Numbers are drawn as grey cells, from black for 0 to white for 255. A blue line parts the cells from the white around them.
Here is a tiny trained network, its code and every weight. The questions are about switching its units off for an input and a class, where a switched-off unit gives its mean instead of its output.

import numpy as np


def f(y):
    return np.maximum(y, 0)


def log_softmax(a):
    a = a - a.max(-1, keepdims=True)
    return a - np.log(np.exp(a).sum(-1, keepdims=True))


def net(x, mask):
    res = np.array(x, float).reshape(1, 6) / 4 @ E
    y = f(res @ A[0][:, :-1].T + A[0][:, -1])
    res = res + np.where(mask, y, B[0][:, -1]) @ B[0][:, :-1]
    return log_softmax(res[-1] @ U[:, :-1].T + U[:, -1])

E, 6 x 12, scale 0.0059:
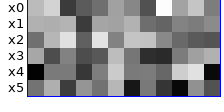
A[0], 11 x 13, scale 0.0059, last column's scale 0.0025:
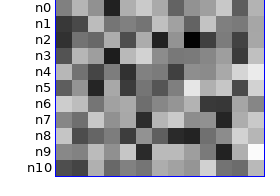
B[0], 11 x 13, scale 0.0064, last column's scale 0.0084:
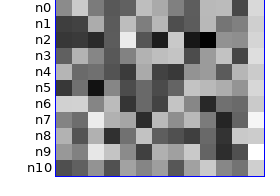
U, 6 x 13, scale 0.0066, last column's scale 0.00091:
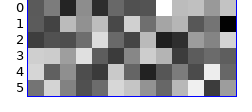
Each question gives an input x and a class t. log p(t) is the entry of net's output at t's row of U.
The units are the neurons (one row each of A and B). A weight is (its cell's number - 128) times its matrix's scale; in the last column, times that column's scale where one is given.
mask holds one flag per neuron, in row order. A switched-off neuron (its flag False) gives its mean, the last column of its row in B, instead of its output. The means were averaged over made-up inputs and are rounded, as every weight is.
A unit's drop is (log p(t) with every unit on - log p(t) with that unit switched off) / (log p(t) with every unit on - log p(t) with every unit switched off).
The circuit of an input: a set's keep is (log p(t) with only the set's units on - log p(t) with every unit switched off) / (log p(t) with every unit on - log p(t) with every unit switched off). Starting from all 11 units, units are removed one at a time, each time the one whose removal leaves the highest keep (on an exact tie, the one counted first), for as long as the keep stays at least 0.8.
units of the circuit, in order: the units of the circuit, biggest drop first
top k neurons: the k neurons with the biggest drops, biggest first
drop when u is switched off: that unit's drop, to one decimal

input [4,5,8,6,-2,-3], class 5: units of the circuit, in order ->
n0
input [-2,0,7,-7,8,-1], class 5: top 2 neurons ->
n3; n0
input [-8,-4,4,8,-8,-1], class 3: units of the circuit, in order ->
n9; n6
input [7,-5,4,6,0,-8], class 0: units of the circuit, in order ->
n4; n8; n7
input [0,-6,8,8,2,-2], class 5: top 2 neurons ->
n7; n9
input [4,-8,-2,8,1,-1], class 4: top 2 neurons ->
n8; n4
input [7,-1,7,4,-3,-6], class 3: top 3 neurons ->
n6; n1; n9
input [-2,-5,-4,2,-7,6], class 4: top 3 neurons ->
n8; n4; n3
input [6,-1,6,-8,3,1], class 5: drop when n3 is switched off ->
0.2
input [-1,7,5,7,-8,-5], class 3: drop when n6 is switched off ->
0.3
